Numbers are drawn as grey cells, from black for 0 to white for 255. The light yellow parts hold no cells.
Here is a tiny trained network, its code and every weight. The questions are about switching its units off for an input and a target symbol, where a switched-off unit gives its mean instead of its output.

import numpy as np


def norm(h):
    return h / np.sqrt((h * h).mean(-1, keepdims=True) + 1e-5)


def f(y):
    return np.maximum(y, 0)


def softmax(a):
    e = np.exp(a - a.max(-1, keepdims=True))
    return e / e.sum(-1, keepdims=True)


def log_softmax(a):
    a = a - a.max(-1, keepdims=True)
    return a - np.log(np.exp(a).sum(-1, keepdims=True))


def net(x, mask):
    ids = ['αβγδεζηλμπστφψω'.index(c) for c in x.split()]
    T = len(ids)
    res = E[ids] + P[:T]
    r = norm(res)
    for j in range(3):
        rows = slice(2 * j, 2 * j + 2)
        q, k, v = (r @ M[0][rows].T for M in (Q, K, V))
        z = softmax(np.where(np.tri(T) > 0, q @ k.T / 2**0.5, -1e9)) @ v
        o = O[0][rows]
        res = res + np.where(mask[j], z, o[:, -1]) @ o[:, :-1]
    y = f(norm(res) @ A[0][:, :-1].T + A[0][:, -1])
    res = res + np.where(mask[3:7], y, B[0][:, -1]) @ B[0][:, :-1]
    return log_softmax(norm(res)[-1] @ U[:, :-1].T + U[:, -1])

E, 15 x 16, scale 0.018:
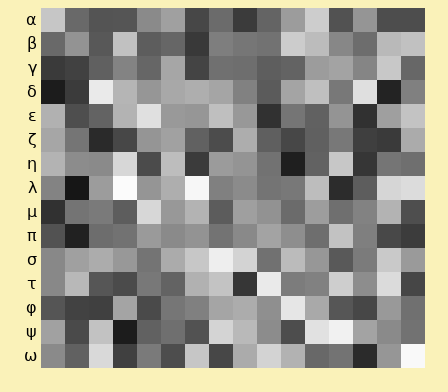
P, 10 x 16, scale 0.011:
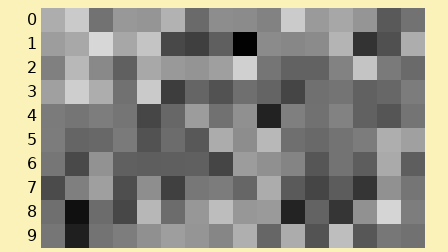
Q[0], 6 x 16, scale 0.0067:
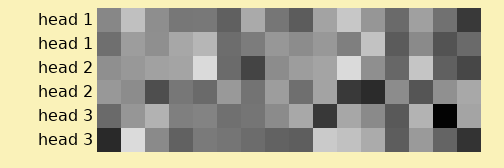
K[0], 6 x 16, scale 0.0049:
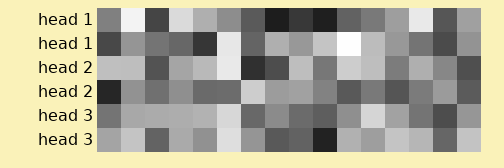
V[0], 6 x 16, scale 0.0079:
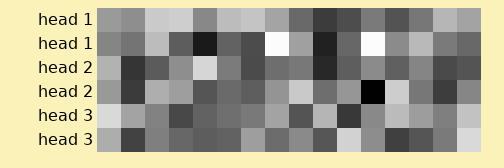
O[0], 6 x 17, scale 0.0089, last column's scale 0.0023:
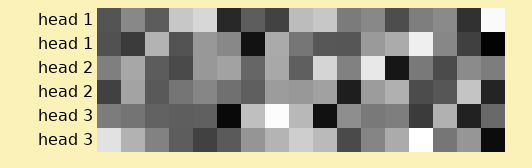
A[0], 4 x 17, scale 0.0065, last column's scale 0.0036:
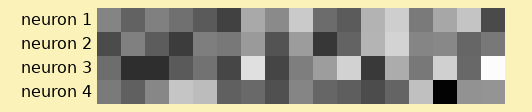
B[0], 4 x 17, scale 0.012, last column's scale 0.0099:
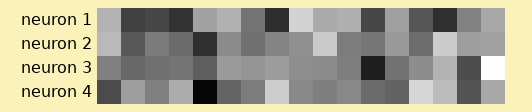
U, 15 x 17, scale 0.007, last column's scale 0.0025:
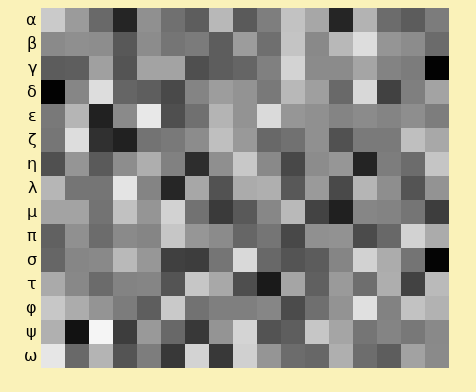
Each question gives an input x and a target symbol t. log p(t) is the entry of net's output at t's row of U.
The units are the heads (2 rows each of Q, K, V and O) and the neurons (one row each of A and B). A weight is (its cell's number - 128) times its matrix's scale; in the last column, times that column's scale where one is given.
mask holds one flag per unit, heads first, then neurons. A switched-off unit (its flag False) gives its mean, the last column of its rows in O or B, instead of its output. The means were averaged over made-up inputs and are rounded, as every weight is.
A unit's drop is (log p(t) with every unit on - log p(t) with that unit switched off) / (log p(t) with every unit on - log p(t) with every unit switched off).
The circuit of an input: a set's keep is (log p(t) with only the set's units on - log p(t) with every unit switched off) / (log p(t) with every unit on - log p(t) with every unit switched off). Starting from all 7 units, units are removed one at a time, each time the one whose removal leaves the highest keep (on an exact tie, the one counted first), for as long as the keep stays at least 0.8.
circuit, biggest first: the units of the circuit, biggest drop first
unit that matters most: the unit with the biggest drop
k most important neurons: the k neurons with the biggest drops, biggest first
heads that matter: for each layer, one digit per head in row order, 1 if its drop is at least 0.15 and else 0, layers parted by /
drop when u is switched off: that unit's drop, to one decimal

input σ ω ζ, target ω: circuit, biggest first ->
(head 3; neuron 1; head 2)
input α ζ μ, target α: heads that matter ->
010
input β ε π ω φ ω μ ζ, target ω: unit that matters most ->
head 1
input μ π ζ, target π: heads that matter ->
101
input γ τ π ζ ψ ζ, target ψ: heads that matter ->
100
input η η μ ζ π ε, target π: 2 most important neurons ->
(neuron 3; neuron 1)
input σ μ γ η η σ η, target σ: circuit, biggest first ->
(head 1; neuron 4)
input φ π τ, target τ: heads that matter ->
001
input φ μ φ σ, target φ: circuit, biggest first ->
(head 3; head 1)
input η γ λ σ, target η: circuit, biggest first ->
(head 2; head 1)
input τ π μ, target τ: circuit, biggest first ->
(head 3; head 1)
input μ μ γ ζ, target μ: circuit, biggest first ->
(head 3; head 2)
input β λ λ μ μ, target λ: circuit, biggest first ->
(head 3; head 1)
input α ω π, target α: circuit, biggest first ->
(head 2)
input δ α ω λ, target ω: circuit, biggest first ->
(head 3; neuron 1)
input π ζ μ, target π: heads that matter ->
110
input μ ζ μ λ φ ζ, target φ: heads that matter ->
001
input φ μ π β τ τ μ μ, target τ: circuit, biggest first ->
(head 2; head 1)
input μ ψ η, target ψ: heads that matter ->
100
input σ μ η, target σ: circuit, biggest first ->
(head 1)
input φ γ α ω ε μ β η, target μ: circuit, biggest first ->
(head 2; head 3)
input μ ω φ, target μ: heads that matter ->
001
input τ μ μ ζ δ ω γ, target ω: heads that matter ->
001
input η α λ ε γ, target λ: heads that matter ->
100
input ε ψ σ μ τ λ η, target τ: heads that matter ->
011
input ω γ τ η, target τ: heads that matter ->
001
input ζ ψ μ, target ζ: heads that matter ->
110
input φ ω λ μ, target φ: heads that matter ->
101
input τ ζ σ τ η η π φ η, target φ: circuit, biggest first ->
(head 3)
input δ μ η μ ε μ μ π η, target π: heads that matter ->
100
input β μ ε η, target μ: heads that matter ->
011
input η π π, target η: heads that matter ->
011
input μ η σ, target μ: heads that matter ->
011
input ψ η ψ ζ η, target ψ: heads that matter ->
100
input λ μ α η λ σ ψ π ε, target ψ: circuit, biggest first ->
(head 1)
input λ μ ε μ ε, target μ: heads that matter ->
001
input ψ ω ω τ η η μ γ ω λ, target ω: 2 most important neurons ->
(neuron 1; neuron 4)
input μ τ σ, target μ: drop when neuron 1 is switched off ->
-0.1
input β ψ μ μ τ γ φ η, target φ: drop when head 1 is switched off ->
0.2
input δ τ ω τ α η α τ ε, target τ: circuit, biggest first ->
(head 3)
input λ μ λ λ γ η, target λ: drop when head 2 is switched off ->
0.1
